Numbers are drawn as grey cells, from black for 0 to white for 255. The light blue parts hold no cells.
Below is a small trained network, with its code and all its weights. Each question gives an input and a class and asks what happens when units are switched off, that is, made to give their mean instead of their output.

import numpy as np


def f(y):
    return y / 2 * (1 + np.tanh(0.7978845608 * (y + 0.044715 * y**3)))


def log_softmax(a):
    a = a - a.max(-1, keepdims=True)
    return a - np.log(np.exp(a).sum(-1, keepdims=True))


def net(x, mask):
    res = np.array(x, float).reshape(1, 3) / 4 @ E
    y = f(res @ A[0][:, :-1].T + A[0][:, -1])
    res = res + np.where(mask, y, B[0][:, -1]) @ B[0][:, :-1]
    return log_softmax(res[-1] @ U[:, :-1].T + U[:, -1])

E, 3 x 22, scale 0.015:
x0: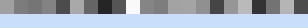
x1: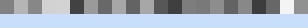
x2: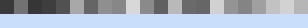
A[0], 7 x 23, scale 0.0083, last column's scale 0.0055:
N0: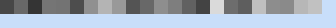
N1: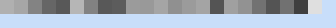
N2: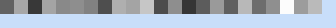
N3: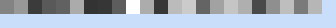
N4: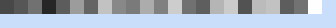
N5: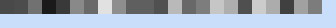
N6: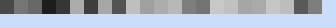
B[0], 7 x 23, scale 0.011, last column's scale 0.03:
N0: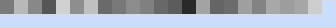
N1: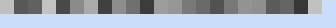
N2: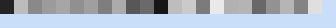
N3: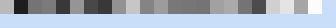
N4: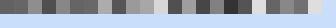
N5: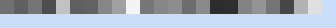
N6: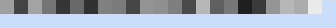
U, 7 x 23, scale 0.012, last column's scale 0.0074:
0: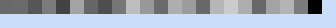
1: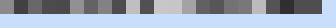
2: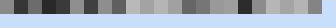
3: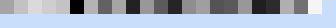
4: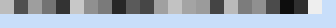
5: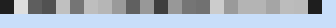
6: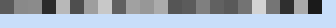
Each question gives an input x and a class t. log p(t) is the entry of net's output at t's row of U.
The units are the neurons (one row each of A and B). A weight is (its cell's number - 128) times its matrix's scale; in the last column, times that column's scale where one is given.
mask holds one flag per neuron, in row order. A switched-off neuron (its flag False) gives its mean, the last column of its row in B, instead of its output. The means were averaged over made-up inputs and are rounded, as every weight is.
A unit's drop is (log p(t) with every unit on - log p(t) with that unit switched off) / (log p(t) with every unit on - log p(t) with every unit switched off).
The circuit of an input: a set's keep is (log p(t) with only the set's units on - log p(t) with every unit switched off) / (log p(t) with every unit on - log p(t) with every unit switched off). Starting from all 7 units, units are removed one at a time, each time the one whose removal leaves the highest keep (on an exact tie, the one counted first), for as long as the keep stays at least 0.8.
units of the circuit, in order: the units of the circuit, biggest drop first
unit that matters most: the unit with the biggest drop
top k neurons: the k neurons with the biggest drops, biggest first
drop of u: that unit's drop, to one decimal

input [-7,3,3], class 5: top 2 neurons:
N0, N6
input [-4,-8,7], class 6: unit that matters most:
N5
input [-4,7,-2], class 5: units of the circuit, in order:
N6, N1
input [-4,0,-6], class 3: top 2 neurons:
N4, N5
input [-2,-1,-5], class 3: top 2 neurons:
N3, N4
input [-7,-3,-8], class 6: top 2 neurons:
N2, N6
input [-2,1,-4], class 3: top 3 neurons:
N3, N4, N5
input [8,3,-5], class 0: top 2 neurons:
N3, N4
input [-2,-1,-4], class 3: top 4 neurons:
N3, N4, N5, N1
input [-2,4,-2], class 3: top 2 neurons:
N3, N2
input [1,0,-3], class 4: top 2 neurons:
N2, N0
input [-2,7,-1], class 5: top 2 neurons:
N6, N2
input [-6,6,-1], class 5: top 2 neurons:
N6, N1
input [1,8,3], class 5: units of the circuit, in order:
N2
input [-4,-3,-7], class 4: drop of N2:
0.4
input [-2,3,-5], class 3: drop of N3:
0.1
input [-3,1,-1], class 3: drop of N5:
0.5
